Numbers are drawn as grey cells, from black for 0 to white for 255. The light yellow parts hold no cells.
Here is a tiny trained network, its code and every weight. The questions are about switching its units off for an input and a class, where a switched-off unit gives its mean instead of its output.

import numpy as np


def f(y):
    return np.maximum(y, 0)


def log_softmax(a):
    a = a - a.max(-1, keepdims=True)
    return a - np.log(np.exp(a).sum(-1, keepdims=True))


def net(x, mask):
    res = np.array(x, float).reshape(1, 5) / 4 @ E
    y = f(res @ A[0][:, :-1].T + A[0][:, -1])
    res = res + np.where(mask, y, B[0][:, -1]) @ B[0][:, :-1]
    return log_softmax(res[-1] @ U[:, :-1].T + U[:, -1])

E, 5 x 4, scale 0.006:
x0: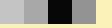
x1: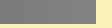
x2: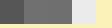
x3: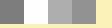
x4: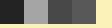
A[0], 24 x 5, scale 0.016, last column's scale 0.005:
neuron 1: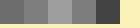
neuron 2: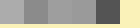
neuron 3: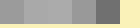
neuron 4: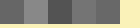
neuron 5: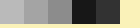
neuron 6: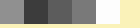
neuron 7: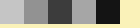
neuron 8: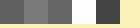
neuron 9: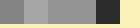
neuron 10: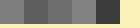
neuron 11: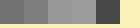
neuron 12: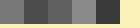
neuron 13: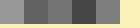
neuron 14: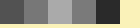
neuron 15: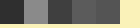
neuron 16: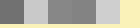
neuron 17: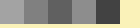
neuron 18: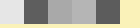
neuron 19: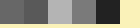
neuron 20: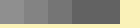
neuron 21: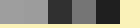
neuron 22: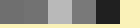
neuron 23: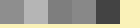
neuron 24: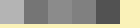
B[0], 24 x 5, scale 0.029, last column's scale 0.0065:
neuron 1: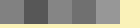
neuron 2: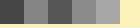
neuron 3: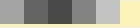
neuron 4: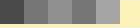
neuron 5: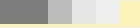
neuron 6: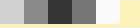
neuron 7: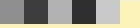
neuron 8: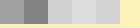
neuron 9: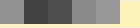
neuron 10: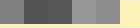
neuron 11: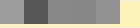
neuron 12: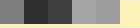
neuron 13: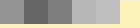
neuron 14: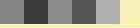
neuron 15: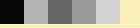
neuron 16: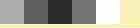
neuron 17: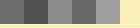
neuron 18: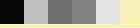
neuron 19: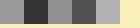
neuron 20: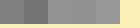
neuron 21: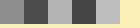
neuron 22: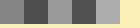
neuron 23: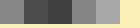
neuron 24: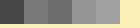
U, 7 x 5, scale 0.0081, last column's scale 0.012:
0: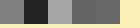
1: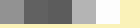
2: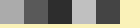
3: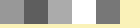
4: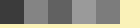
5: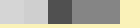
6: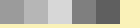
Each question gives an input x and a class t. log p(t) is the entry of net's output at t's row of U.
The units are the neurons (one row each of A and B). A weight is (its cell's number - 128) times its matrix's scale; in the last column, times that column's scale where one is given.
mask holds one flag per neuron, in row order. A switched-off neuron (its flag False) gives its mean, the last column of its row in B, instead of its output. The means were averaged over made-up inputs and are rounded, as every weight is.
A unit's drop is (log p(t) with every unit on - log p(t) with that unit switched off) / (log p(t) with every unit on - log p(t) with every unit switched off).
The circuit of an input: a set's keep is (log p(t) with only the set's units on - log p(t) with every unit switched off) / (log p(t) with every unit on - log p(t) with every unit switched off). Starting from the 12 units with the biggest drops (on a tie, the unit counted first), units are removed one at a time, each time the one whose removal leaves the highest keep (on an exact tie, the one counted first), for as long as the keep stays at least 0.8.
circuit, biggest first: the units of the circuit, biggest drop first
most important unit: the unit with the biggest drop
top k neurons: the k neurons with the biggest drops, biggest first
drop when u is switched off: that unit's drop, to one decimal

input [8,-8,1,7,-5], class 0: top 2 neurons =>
[neuron 7; neuron 21]
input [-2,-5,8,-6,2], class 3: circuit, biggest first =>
[neuron 8]
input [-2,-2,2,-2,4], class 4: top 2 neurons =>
[neuron 15; neuron 16]
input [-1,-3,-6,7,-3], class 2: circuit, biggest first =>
[neuron 16; neuron 3]
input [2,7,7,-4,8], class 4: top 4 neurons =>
[neuron 15; neuron 5; neuron 4; neuron 13]
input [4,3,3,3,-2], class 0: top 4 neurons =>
[neuron 7; neuron 5; neuron 6; neuron 15]
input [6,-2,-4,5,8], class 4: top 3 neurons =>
[neuron 15; neuron 6; neuron 4]
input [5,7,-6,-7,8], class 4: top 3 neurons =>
[neuron 15; neuron 4; neuron 16]
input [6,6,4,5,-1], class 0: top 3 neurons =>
[neuron 7; neuron 21; neuron 6]
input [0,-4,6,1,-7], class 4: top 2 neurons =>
[neuron 18; neuron 5]
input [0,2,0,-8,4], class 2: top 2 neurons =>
[neuron 6; neuron 12]
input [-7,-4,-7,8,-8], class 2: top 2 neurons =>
[neuron 3; neuron 16]
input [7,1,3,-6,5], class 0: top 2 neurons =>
[neuron 21; neuron 7]
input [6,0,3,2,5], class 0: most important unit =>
neuron 21
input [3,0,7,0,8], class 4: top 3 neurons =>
[neuron 15; neuron 5; neuron 4]
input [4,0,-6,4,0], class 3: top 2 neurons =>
[neuron 5; neuron 6]
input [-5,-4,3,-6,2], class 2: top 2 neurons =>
[neuron 6; neuron 7]
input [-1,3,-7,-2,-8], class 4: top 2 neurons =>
[neuron 18; neuron 8]
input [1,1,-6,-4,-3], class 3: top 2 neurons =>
[neuron 5; neuron 16]
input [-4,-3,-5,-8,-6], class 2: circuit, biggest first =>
[neuron 6]
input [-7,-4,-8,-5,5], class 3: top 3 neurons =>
[neuron 5; neuron 13; neuron 7]
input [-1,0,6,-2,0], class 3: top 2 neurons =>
[neuron 8; neuron 16]
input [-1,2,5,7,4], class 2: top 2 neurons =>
[neuron 16; neuron 5]
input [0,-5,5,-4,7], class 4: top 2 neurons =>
[neuron 15; neuron 5]
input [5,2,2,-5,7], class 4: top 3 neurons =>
[neuron 15; neuron 4; neuron 16]
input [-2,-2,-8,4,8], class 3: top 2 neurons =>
[neuron 5; neuron 18]
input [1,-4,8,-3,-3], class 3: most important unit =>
neuron 8
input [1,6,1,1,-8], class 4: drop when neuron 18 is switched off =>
0.4
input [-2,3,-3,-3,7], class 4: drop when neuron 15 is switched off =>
0.7
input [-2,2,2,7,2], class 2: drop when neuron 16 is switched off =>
0.3
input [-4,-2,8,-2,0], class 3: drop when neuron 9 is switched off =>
0.0
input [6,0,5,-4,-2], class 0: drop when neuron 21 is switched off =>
0.2
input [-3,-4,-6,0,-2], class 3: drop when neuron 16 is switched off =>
0.1
